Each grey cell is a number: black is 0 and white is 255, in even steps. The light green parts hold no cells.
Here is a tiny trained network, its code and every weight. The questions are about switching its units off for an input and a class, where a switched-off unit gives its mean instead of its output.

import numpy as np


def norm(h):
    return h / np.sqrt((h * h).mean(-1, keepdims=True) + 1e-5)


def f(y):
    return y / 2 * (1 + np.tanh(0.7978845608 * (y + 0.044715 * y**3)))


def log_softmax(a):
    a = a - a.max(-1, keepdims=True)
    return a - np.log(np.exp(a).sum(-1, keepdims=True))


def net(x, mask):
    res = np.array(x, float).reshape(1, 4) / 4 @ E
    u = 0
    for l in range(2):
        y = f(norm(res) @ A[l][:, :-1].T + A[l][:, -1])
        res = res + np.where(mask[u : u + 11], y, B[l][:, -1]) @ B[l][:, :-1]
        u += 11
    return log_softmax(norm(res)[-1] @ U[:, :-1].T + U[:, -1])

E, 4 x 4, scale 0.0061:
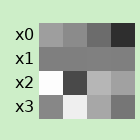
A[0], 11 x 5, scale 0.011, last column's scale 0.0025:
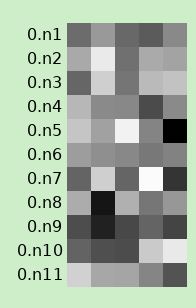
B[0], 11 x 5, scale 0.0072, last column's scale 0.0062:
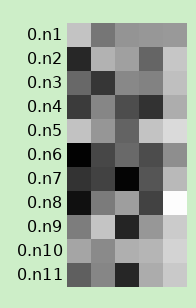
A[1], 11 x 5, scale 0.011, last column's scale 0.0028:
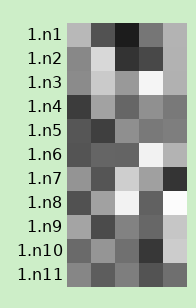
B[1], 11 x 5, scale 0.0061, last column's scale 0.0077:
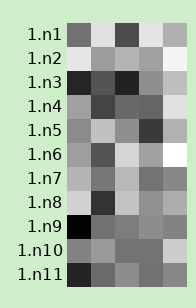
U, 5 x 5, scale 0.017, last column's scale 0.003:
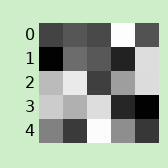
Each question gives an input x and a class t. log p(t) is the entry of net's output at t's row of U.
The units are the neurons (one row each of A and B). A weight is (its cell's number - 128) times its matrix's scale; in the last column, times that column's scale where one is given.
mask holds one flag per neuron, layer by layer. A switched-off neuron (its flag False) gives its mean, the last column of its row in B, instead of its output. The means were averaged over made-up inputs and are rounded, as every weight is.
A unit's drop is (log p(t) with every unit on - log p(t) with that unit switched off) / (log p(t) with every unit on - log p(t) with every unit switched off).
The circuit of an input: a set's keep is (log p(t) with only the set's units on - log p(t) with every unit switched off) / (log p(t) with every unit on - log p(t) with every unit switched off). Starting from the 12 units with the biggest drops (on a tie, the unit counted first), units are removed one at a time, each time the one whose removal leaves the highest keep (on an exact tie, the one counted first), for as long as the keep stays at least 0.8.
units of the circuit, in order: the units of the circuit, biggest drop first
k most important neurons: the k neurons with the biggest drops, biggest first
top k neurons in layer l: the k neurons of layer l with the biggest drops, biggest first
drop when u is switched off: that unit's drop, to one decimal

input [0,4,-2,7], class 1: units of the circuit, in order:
(0.n3)
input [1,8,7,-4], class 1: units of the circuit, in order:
(0.n8, 1.n2)
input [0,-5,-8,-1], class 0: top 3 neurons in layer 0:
(0.n8, 0.n4, 0.n3)
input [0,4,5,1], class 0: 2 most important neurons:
(0.n5, 0.n11)
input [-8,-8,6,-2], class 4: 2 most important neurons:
(0.n8, 0.n9)
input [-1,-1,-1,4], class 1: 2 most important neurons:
(0.n7, 0.n2)
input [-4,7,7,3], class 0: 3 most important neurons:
(0.n5, 1.n3, 0.n11)
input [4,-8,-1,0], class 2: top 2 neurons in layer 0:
(0.n8, 0.n2)
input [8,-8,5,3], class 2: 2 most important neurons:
(0.n11, 0.n5)
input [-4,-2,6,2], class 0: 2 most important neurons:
(0.n5, 1.n3)
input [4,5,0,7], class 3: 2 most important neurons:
(0.n2, 0.n9)
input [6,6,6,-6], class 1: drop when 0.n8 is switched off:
0.1
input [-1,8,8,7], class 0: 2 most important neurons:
(1.n3, 0.n5)
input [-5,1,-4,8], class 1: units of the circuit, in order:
(0.n7)
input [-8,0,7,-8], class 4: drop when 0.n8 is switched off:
0.2
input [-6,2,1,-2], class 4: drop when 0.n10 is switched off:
0.1
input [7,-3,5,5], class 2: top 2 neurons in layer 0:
(0.n11, 0.n5)
